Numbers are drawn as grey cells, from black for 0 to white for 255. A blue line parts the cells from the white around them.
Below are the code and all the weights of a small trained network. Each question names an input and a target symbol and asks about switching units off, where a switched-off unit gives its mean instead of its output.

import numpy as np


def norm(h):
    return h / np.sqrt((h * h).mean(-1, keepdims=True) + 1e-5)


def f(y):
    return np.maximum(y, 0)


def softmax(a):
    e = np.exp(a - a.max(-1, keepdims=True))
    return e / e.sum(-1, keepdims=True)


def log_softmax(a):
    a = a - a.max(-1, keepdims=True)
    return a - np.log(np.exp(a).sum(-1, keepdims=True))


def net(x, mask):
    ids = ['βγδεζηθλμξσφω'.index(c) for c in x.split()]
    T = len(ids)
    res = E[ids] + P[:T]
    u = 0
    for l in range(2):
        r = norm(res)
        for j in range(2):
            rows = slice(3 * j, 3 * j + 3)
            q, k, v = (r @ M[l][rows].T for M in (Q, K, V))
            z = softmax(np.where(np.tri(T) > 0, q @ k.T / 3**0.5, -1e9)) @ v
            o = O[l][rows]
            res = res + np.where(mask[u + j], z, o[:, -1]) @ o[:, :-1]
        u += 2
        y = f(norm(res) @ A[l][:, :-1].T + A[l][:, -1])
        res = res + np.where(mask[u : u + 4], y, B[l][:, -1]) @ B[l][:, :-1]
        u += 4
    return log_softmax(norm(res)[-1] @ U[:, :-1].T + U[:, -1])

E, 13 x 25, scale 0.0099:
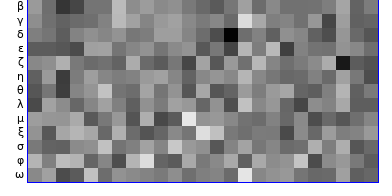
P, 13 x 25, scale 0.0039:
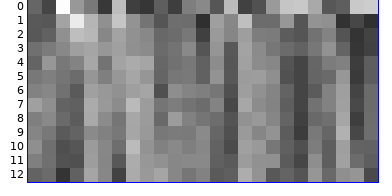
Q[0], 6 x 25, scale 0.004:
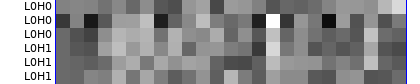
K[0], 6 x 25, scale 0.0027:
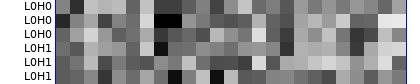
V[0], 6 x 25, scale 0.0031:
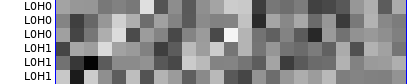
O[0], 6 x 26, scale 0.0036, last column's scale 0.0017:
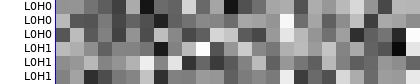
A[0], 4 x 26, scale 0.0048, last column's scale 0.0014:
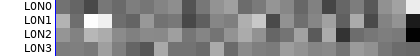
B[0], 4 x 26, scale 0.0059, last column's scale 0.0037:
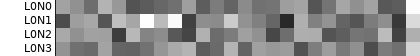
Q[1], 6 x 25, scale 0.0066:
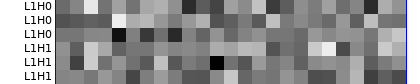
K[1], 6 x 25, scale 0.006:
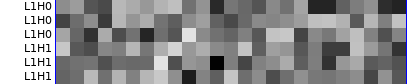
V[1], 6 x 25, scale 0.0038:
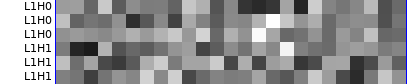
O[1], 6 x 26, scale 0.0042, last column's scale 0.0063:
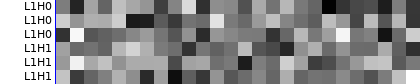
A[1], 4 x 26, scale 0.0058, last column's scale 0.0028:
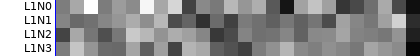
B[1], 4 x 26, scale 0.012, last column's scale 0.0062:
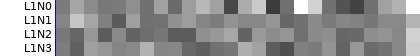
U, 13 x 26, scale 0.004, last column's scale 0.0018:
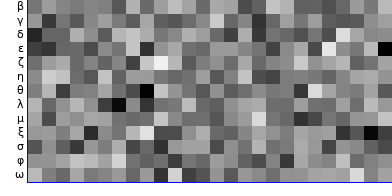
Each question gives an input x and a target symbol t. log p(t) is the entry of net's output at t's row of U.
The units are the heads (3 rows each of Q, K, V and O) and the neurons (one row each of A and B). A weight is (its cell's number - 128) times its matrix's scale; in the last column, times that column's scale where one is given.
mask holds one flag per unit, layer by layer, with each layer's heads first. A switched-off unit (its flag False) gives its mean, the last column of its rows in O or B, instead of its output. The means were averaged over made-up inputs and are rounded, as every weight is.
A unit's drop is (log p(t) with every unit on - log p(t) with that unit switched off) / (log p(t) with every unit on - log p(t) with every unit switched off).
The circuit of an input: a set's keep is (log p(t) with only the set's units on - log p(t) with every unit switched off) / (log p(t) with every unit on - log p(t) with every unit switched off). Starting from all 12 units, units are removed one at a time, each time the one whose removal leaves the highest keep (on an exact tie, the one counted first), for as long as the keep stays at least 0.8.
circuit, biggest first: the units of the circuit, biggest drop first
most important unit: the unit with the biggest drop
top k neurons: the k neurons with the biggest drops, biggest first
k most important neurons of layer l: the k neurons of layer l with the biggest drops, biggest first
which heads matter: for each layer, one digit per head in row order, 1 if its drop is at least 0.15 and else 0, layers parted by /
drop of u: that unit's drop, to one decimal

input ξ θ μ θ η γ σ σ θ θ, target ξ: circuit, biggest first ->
L0H0; L1N0
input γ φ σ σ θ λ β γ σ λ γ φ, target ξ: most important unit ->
L0H1
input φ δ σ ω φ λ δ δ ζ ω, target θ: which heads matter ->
11 / 00
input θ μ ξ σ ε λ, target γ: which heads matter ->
00 / 01
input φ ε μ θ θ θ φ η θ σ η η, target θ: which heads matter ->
11 / 00
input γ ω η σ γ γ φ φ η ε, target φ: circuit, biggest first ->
L1N3; L1H1; L1N0
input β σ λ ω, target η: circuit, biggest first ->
L0H1; L1N1; L1H1
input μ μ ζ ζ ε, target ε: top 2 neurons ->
L0N1; L1N3
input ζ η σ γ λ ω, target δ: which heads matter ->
11 / 00
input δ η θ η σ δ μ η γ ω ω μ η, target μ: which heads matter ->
00 / 10
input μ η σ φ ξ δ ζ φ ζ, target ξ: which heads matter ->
11 / 01
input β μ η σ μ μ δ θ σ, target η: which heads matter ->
01 / 00
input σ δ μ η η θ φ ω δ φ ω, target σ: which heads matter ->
01 / 00
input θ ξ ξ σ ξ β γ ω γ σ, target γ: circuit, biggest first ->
L1H1
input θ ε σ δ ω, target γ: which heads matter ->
00 / 01
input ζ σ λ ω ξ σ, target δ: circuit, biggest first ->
L0H1; L0H0; L1N0
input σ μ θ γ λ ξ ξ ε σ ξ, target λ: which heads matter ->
10 / 10
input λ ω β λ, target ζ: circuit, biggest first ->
L1H1; L0H0
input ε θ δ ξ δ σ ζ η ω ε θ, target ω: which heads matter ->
00 / 10
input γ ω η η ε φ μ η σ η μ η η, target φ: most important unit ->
L1N3
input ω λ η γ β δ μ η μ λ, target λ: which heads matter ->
00 / 10
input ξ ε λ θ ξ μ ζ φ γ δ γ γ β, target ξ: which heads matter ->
10 / 00
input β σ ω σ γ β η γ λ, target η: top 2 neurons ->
L1N1; L1N0
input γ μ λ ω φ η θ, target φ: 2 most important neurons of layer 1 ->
L1N3; L1N0
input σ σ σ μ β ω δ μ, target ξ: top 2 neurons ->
L0N1; L1N0
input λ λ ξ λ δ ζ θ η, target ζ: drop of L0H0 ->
0.3
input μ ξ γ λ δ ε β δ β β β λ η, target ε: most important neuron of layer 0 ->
L0N1
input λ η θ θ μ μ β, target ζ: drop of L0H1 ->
0.2
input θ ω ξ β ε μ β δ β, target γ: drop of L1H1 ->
0.9
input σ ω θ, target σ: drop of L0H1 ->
0.2
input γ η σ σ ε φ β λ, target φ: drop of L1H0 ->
0.1
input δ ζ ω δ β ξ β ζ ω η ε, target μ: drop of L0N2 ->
0.0
